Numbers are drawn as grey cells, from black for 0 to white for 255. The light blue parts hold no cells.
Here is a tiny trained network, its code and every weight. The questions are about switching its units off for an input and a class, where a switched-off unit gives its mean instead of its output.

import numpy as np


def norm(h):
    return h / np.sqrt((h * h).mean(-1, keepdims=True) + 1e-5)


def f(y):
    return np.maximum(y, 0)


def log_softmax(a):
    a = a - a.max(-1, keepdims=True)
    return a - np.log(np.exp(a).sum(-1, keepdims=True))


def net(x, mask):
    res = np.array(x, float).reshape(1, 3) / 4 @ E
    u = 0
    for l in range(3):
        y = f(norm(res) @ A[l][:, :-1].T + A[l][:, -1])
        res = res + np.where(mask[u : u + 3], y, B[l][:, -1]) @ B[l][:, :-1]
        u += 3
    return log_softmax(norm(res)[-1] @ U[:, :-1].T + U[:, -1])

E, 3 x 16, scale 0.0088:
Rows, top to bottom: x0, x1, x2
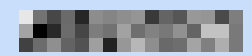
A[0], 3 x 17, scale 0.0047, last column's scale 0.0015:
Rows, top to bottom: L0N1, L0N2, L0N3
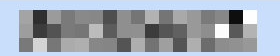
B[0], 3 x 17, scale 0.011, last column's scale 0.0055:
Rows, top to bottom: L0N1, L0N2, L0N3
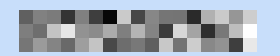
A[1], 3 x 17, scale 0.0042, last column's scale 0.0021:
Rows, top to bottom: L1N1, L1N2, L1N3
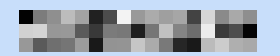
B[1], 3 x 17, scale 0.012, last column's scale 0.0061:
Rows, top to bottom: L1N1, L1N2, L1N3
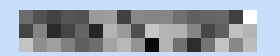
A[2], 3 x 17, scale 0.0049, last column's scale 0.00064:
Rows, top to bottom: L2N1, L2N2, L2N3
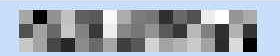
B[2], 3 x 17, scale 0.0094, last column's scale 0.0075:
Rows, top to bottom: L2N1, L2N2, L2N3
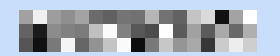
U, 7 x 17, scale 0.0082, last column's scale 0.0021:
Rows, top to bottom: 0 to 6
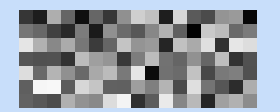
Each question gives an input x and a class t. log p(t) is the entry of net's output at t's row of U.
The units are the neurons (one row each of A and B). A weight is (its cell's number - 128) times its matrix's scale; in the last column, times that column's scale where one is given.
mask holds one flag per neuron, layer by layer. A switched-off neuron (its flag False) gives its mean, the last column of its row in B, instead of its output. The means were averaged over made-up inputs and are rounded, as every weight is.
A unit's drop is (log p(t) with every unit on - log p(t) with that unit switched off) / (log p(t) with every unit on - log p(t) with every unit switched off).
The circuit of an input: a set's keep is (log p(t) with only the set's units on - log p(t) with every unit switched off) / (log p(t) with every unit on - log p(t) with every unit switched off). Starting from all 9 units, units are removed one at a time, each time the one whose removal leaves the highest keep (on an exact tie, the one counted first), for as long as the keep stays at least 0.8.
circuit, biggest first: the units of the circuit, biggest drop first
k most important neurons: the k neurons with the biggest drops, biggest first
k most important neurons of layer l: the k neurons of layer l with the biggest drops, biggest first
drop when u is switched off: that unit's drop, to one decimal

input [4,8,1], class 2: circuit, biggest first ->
L2N1
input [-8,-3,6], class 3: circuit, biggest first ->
L1N1, L0N2
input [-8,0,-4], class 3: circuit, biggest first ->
L2N3, L1N1
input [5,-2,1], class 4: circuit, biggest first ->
L2N3, L2N1
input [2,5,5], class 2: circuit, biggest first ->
L2N1, L0N3
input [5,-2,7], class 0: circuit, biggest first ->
L2N1, L2N2
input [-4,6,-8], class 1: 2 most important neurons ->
L0N2, L1N3
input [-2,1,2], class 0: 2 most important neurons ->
L1N1, L0N2
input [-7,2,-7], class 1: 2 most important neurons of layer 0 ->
L0N3, L0N2
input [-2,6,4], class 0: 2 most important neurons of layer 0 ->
L0N2, L0N1
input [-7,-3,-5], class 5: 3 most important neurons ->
L1N2, L0N3, L2N3
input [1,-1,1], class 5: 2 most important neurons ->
L1N2, L2N3
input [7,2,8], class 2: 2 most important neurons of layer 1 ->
L1N1, L1N2
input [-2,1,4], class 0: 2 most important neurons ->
L0N2, L1N1
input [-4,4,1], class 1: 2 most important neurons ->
L0N1, L1N1
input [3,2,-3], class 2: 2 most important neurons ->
L1N2, L2N1
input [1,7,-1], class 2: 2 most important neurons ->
L2N1, L0N2
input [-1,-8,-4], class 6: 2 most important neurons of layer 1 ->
L1N2, L1N3
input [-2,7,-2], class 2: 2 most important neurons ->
L2N1, L0N2
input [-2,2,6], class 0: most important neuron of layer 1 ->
L1N1
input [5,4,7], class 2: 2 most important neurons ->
L2N1, L0N3
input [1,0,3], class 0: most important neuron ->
L0N2
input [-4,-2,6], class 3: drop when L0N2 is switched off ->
0.2
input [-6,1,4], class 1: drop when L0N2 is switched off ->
0.2
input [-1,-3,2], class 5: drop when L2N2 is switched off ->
0.0
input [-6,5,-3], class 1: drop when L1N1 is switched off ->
0.1
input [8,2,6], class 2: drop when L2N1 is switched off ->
0.1
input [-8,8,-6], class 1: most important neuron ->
L1N1
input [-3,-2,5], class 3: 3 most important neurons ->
L2N1, L1N1, L0N2
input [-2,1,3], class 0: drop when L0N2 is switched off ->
0.5
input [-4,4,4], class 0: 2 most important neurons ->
L0N2, L1N1
